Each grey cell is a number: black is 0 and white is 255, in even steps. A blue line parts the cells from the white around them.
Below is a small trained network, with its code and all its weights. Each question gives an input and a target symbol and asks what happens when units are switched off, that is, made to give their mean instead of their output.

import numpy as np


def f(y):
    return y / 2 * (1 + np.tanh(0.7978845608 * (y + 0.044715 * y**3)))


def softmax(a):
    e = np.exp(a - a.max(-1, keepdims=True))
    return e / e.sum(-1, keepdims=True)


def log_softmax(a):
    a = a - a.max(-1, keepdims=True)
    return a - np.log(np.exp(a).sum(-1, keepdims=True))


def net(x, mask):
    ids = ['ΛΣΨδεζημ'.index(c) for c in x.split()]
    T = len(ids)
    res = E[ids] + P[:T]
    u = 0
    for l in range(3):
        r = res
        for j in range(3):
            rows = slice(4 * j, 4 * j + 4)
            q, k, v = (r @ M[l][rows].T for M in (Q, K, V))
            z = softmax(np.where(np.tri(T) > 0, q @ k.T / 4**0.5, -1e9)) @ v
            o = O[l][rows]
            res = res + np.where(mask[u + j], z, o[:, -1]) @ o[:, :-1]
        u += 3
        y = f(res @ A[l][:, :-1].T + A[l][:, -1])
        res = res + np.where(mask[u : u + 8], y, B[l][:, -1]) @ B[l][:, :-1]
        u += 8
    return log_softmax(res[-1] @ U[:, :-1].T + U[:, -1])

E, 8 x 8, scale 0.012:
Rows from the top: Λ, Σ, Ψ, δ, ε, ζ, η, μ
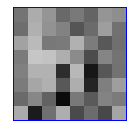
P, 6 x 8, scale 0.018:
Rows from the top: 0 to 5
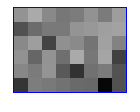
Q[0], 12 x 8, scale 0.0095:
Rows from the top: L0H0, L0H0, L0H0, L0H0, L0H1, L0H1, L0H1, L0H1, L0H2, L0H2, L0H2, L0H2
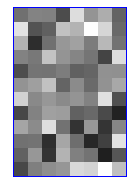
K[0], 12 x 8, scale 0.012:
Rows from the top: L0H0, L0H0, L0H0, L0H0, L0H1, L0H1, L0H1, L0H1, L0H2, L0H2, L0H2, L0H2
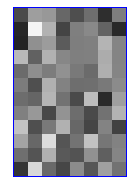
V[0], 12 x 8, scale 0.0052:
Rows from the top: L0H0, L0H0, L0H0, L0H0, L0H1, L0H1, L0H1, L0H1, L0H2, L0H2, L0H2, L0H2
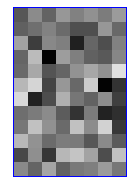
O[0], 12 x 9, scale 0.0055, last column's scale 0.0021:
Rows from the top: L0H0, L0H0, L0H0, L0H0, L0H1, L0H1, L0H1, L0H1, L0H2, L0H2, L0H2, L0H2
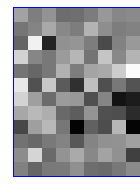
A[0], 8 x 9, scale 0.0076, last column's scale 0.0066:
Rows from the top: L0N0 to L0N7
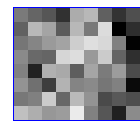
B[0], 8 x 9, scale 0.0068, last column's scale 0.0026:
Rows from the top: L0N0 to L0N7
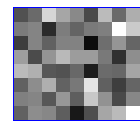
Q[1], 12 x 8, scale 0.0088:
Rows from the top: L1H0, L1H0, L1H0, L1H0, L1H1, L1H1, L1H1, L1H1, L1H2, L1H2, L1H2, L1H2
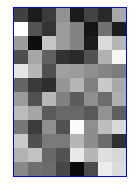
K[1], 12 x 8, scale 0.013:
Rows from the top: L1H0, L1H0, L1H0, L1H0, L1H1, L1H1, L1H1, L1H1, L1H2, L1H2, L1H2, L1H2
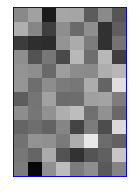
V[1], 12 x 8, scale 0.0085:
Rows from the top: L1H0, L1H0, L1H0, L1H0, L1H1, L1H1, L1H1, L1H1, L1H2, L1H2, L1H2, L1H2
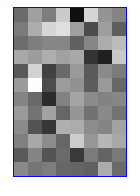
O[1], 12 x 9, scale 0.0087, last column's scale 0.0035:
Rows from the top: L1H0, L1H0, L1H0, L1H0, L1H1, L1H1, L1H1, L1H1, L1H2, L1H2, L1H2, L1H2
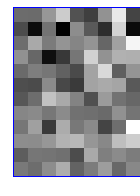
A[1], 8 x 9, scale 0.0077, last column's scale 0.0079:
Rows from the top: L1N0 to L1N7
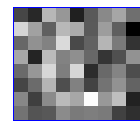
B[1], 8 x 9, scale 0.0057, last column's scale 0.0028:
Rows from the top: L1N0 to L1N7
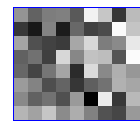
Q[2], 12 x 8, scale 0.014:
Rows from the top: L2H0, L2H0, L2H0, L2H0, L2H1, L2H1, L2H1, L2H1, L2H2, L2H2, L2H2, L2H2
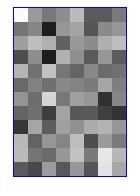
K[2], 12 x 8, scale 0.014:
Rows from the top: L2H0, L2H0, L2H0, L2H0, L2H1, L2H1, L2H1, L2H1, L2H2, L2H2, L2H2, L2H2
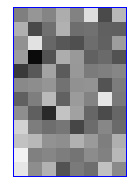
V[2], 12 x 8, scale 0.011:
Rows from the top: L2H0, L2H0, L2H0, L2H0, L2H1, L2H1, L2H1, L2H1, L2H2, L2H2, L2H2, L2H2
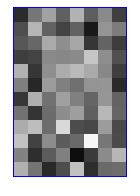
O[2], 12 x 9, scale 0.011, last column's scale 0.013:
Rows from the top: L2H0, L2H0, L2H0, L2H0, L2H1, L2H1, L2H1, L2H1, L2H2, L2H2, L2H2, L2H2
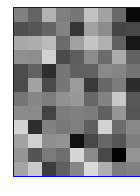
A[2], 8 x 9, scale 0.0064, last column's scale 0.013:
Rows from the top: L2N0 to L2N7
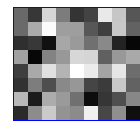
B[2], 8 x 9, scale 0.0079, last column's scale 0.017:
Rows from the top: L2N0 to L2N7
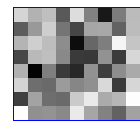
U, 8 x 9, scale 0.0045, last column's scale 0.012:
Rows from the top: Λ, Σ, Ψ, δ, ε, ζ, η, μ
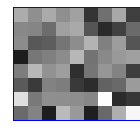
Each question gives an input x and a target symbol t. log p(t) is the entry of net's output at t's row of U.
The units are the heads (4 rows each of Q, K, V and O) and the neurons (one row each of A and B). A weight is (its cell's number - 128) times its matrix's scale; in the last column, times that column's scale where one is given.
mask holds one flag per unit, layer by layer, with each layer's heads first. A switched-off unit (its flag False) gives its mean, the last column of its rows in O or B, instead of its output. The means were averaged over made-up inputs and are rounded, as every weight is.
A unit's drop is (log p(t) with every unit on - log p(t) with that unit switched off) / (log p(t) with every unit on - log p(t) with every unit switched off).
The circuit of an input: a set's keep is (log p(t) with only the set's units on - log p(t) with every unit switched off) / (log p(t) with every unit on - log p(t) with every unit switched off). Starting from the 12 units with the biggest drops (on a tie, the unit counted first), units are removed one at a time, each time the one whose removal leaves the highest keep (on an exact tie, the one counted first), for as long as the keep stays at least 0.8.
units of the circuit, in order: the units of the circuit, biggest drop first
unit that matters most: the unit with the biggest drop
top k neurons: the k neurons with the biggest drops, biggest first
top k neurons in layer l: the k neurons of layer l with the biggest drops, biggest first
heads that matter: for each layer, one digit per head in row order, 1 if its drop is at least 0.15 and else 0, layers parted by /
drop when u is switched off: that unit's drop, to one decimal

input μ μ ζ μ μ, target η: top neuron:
(L0N7)
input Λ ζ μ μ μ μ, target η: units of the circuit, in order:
(L2H0 L2H2 L1H1)
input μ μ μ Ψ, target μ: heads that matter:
001 / 001 / 010
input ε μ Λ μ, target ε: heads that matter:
000 / 101 / 001
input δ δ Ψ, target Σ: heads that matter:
000 / 100 / 011
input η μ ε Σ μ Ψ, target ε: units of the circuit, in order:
(L1H0 L2H2)
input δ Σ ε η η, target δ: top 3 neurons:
(L2N6 L0N1 L1N0)
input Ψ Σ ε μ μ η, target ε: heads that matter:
100 / 110 / 101
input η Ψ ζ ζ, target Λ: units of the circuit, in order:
(L2H2 L2N0 L1H0 L0H1)
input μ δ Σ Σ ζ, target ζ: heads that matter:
001 / 010 / 100
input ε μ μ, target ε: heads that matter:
001 / 101 / 001
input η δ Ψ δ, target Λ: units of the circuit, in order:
(L2N0 L2H2 L1H0 L0H1)
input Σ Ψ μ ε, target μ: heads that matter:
000 / 001 / 100
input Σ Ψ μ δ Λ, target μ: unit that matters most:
L0H0
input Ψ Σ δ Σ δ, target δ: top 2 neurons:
(L2N6 L1N0)
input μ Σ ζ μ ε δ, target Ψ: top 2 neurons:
(L2N4 L2N3)
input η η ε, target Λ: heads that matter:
000 / 100 / 001
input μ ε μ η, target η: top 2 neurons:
(L1N6 L0N7)
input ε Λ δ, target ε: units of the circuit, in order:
(L2H2 L1H0)
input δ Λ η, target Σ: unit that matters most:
L1H0
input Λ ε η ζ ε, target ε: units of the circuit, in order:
(L2H2 L1H0)
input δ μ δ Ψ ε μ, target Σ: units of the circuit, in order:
(L1H0 L2H2)
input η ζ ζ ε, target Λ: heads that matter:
010 / 101 / 011
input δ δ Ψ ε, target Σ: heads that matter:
000 / 101 / 011
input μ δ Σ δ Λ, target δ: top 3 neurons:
(L2N6 L1N0 L0N7)
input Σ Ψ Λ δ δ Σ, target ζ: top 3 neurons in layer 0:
(L0N7 L0N1 L0N0)
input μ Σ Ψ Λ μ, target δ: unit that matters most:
L1H1
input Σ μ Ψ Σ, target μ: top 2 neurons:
(L0N7 L0N1)
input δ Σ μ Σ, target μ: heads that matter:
000 / 001 / 100
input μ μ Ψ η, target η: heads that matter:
010 / 000 / 101
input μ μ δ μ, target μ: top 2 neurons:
(L0N3 L0N7)
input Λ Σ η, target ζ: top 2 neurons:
(L2N4 L2N3)
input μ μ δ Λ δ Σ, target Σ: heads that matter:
101 / 110 / 101
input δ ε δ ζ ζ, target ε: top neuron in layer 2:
(L2N1)
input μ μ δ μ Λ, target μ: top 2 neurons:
(L0N3 L1N3)
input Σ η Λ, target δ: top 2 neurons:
(L2N6 L1N0)
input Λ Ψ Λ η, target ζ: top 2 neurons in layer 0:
(L0N7 L0N4)
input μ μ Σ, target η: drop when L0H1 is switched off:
0.2
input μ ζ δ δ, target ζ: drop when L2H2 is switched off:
0.0
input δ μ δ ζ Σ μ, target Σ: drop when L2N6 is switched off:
0.1
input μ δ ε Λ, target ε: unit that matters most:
L2H0
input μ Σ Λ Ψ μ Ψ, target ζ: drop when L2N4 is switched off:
0.4
